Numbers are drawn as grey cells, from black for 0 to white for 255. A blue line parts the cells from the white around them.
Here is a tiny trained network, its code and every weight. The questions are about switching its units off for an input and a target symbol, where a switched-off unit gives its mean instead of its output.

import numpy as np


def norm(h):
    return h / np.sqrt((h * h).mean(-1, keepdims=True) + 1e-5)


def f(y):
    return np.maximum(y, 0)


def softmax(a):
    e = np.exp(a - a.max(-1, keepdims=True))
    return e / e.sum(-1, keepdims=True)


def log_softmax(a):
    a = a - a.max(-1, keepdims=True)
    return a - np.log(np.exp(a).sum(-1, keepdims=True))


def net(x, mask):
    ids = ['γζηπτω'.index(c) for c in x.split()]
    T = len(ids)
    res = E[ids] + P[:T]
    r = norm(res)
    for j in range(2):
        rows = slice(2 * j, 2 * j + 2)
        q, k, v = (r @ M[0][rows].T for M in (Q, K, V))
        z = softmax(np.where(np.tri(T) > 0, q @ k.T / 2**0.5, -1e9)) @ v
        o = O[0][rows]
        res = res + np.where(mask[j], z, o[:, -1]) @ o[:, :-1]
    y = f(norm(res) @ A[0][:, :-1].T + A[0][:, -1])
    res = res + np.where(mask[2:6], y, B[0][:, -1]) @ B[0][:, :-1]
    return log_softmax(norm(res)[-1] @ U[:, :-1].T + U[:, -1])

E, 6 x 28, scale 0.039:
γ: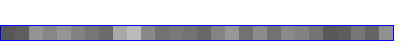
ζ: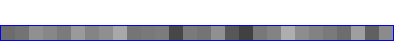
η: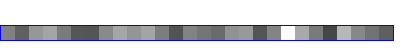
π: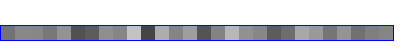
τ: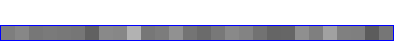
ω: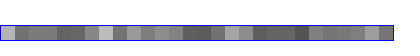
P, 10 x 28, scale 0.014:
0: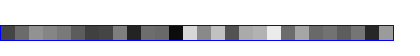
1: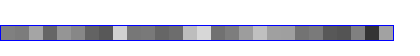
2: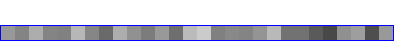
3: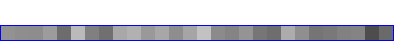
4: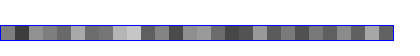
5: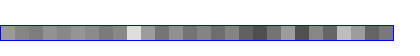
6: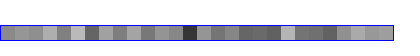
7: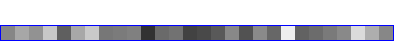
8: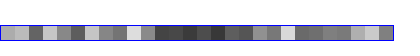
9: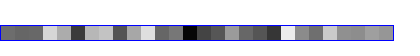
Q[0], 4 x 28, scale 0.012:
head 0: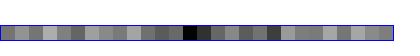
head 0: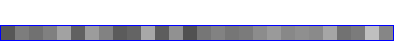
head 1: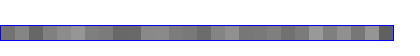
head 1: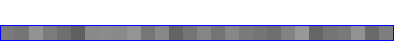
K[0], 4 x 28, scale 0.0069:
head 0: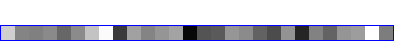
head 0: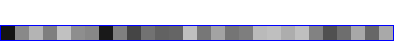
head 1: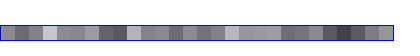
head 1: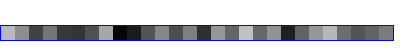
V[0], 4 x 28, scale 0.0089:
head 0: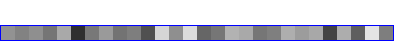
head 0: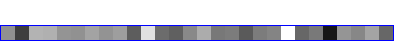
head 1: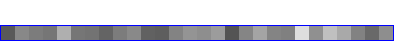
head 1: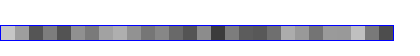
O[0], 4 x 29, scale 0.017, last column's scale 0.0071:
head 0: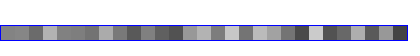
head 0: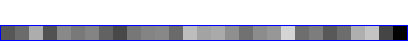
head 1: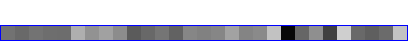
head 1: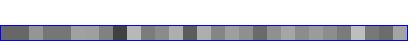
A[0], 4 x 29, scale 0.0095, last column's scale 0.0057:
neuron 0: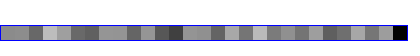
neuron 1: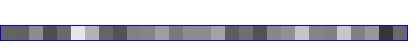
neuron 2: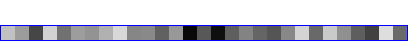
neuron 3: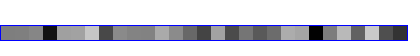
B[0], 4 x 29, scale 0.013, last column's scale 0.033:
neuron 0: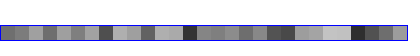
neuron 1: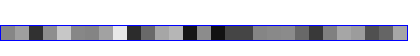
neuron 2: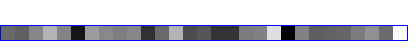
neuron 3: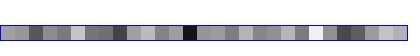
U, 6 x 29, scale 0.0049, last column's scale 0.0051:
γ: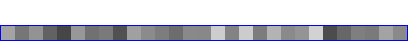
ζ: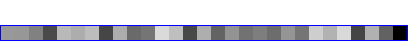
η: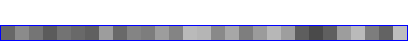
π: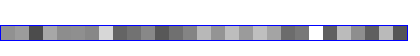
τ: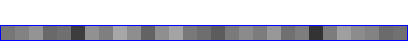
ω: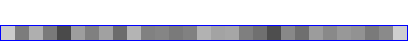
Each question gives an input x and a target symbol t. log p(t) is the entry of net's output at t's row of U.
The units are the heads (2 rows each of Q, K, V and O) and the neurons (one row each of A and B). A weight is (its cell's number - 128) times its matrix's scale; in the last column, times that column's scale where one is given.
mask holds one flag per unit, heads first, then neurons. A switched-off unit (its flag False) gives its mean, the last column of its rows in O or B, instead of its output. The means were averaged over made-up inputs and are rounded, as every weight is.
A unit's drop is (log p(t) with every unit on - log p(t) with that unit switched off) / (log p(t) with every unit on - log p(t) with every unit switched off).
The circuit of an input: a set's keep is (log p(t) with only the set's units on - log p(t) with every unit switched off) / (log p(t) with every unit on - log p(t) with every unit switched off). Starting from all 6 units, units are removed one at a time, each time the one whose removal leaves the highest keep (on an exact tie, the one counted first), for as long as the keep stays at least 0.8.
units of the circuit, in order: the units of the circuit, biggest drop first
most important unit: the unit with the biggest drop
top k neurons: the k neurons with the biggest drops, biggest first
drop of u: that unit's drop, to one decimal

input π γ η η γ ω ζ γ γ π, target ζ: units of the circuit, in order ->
head 0; neuron 0; neuron 2
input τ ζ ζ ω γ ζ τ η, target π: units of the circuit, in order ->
head 0; neuron 2
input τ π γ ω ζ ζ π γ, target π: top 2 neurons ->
neuron 2; neuron 1
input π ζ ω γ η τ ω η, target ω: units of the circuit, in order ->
head 0; neuron 2; head 1
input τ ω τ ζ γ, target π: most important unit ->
head 1
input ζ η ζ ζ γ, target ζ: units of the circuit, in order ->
head 0; neuron 1; neuron 2
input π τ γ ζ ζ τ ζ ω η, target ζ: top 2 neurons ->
neuron 0; neuron 2
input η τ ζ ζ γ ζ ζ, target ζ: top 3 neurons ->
neuron 1; neuron 3; neuron 2
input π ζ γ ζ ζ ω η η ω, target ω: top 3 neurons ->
neuron 2; neuron 1; neuron 3
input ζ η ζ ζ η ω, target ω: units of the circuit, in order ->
neuron 2; head 0; head 1
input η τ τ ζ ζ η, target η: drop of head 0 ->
0.7
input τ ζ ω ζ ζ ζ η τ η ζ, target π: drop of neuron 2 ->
0.3
